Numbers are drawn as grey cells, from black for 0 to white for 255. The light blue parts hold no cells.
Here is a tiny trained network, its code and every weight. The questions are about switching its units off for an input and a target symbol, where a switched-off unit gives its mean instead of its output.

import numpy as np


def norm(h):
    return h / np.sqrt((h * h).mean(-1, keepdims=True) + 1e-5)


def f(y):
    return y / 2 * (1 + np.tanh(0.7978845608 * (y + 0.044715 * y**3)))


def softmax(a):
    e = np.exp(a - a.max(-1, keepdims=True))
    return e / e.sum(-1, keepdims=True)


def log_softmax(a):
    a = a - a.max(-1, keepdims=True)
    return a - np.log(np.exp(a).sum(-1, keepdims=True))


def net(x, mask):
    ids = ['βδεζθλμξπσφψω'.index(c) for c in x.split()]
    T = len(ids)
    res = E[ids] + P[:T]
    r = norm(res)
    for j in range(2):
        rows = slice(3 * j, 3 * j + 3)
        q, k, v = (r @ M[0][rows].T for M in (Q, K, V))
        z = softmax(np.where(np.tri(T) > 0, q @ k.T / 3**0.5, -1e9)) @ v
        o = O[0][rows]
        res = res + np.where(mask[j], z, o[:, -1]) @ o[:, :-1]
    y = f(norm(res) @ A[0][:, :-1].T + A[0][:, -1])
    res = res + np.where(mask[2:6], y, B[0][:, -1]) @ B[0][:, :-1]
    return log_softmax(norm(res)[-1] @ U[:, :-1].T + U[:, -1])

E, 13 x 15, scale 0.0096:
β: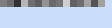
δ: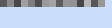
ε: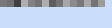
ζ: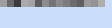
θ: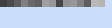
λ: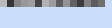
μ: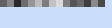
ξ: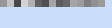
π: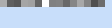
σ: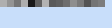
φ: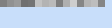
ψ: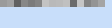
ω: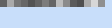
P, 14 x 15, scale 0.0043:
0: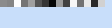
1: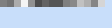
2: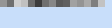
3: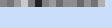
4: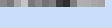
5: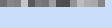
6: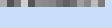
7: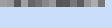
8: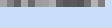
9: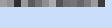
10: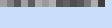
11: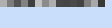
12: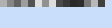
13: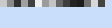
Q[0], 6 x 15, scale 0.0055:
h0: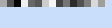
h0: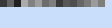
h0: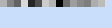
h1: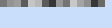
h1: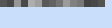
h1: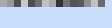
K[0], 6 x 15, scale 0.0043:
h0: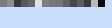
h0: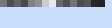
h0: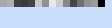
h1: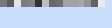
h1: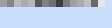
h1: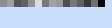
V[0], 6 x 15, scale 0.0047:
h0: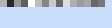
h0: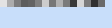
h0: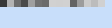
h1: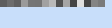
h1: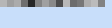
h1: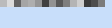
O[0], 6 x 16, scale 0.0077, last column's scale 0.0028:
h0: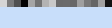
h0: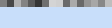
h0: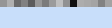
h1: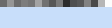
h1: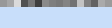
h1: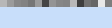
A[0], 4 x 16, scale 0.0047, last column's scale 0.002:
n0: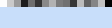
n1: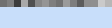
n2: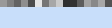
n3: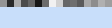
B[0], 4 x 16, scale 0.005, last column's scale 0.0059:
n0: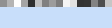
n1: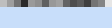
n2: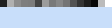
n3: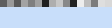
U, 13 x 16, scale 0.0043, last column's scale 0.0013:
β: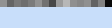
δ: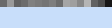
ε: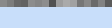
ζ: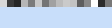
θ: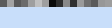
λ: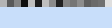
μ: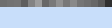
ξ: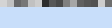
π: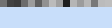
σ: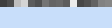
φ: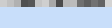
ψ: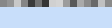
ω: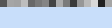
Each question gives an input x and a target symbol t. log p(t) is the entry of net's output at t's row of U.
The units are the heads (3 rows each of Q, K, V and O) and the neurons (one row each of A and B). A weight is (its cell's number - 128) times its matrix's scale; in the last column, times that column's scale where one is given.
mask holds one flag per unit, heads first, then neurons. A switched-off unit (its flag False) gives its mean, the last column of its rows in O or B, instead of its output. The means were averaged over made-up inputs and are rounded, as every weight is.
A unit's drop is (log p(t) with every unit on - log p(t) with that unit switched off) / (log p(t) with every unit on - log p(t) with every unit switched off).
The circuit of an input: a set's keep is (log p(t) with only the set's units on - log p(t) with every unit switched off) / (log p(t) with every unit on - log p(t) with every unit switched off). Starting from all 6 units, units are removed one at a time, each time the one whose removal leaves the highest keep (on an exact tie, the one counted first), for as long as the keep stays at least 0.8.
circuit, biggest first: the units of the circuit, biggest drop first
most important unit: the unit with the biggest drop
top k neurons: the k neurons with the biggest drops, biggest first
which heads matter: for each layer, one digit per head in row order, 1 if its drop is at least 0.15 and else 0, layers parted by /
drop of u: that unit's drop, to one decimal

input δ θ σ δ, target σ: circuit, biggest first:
(h0)
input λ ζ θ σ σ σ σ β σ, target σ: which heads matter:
10
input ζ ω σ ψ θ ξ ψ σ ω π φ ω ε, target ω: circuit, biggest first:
(h1; h0)
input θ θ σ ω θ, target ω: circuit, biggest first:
(h0; h1)
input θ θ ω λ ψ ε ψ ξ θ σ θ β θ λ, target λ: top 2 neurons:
(n0; n2)
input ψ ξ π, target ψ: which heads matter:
10
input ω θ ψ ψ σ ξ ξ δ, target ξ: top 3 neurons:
(n1; n2; n0)
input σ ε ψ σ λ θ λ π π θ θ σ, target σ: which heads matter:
10
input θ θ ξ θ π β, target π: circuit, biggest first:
(h0; n0)
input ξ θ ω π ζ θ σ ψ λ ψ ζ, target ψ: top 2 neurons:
(n3; n0)
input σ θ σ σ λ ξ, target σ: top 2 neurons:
(n3; n1)
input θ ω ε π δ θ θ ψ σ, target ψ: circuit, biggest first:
(h0; n3)
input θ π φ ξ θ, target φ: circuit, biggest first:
(h0; n0)
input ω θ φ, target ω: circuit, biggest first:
(h1; h0)
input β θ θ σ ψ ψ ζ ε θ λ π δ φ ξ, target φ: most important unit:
h0
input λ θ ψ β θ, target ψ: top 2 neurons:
(n0; n3)
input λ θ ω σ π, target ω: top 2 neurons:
(n2; n0)
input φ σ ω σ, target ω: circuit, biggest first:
(h0; h1)
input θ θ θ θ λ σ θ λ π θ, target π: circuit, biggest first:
(h0; n3; n0)
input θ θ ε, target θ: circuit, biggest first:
(h0)
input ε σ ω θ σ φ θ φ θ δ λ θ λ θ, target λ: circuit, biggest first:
(h0; h1)
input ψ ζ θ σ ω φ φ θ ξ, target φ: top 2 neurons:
(n0; n3)
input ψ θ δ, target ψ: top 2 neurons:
(n3; n0)
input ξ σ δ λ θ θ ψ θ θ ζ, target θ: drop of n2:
0.0
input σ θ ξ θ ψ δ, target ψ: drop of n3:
0.1
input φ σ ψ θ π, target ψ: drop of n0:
0.2
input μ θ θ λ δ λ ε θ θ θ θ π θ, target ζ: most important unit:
h1
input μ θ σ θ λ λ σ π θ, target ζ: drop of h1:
1.1
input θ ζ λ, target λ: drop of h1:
0.2
